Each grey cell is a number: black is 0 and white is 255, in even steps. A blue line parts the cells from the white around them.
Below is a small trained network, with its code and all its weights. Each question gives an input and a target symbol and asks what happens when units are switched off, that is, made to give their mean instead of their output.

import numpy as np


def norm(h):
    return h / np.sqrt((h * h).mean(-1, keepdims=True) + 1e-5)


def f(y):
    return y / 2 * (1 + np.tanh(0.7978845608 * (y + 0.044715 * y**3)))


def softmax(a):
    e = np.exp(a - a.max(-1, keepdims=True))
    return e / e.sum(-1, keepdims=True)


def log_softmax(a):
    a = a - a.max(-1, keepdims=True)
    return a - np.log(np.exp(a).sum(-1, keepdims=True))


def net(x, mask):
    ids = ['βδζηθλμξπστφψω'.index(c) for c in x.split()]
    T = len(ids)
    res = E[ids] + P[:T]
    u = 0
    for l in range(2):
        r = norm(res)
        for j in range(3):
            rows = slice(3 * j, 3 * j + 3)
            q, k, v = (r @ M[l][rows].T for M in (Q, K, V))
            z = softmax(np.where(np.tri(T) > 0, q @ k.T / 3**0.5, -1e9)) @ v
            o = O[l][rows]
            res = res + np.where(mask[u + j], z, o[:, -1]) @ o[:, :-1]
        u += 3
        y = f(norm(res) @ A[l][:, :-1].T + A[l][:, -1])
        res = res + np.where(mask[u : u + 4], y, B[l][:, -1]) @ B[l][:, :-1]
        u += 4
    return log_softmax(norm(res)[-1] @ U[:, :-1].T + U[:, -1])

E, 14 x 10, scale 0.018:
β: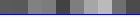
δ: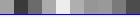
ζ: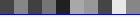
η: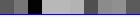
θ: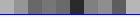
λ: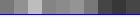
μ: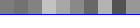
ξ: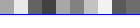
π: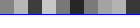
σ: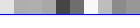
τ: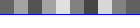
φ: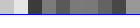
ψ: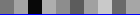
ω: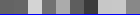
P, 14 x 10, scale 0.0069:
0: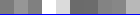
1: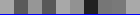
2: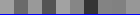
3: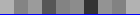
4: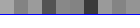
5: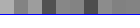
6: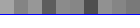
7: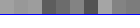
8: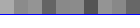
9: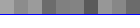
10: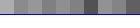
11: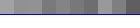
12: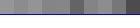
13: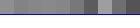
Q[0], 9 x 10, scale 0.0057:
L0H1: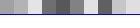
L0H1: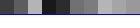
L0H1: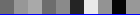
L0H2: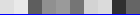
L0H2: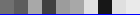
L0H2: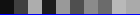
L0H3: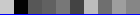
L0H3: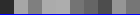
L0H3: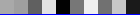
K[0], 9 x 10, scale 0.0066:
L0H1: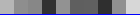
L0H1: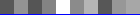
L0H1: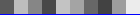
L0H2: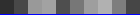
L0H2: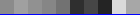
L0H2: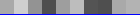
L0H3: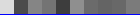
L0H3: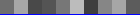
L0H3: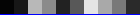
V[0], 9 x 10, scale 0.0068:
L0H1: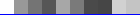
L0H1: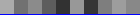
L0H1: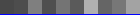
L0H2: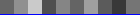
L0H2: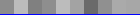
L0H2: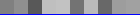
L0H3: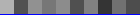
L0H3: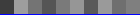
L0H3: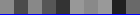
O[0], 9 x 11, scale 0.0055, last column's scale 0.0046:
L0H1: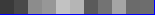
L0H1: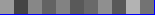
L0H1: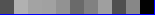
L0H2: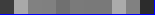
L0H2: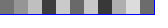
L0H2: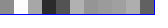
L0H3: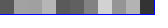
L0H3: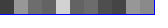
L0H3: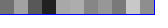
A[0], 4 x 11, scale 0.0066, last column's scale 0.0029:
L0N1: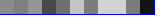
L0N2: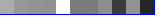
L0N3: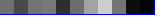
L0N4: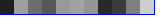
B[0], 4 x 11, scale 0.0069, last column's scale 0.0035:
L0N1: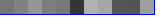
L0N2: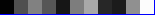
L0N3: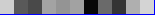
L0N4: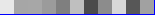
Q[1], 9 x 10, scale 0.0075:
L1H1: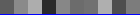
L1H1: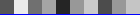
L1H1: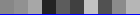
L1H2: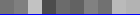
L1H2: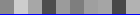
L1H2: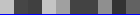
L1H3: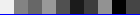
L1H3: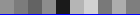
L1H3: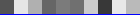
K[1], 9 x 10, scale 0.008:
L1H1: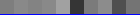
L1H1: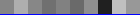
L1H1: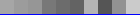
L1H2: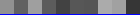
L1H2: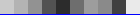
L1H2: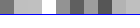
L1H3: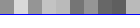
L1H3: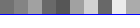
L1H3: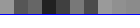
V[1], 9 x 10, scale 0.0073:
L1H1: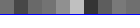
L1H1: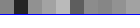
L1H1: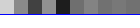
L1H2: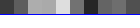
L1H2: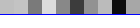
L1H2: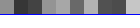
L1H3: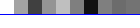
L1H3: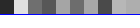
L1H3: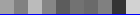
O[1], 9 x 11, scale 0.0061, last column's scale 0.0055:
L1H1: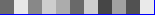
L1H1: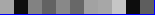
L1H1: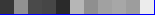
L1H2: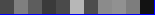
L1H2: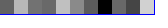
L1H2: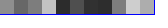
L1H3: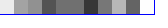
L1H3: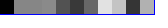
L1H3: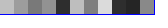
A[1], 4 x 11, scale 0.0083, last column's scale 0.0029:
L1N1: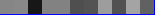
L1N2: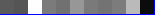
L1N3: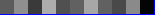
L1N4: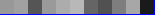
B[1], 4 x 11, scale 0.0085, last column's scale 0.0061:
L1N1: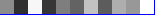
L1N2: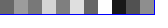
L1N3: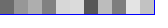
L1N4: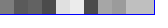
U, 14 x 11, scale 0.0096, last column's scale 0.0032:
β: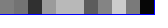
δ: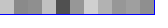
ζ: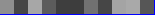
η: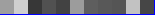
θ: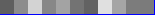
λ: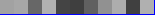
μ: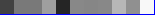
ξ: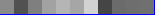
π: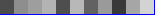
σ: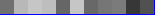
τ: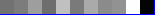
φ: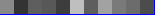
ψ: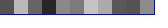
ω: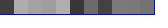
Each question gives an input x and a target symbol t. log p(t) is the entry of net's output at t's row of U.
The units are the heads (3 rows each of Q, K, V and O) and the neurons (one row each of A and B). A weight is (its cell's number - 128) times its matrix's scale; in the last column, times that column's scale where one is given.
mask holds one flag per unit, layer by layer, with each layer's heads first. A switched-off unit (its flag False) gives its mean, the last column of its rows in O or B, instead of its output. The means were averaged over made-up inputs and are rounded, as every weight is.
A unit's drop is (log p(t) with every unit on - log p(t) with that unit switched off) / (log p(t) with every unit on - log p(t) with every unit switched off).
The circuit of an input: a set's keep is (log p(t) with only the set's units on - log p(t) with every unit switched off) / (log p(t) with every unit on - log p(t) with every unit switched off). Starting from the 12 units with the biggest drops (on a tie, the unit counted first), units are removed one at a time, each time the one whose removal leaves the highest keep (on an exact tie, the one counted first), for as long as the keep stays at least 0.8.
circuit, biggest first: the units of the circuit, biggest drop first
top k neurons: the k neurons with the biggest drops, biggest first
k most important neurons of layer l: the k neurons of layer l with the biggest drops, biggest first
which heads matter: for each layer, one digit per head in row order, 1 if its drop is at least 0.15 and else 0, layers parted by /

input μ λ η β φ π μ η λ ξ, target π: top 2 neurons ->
L0N2, L1N3
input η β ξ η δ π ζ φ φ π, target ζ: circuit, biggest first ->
L1N1, L0H3, L1H2
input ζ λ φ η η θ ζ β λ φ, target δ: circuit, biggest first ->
L0H2, L1H2
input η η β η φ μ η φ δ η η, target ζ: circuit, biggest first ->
L0H1, L1N1
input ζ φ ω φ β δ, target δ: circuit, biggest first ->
L1H2, L0H1
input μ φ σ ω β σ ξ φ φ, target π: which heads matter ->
010 / 001
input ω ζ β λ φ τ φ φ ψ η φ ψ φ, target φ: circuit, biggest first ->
L0H2, L1H2
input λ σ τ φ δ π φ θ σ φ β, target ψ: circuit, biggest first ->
L0H3
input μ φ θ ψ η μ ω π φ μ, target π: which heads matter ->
010 / 000
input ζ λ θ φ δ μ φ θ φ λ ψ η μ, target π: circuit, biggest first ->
L0N2, L0H2, L1N2
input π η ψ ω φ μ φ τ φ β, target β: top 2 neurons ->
L0N3, L0N2
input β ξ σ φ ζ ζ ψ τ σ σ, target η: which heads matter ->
010 / 101
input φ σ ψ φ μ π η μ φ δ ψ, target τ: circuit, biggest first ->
L1N1, L1N3
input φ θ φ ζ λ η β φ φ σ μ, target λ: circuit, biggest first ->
L0H2, L1H3, L0H1
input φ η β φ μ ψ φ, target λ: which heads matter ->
010 / 001
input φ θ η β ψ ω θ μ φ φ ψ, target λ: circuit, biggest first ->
L0H2, L1H3
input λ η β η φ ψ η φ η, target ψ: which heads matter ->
110 / 010
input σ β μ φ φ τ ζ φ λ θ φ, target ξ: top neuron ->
L1N1
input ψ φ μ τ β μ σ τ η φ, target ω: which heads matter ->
010 / 011
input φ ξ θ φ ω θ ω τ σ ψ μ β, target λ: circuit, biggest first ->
L1H3, L0N2, L0H2, L1N4
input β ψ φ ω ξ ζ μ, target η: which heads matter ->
100 / 001
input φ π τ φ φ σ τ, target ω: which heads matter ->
010 / 000
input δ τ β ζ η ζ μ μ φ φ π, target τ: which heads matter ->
111 / 001
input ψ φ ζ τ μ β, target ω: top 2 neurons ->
L0N3, L0N1
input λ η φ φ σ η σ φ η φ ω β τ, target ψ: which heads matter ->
100 / 010
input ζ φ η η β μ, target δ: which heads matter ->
010 / 010
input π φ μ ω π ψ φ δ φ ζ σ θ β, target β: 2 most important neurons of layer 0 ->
L0N3, L0N2
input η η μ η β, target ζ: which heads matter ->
010 / 011
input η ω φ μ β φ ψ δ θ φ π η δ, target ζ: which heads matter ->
110 / 011
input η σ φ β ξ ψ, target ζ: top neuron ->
L1N1
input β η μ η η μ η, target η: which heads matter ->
100 / 000
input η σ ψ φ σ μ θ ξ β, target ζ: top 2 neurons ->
L1N1, L0N1
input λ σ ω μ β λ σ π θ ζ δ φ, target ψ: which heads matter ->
011 / 010
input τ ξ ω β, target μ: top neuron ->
L0N2
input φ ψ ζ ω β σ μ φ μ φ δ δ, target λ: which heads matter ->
110 / 001
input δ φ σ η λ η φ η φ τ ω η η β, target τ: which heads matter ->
011 / 001
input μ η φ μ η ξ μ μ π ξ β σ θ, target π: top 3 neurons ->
L0N2, L1N3, L0N3
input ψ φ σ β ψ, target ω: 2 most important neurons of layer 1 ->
L1N1, L1N4
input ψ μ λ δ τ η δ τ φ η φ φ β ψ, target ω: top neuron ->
L1N1
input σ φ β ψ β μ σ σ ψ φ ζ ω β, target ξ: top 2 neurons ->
L0N3, L1N1
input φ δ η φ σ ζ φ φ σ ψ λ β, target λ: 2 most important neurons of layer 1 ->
L1N4, L1N3
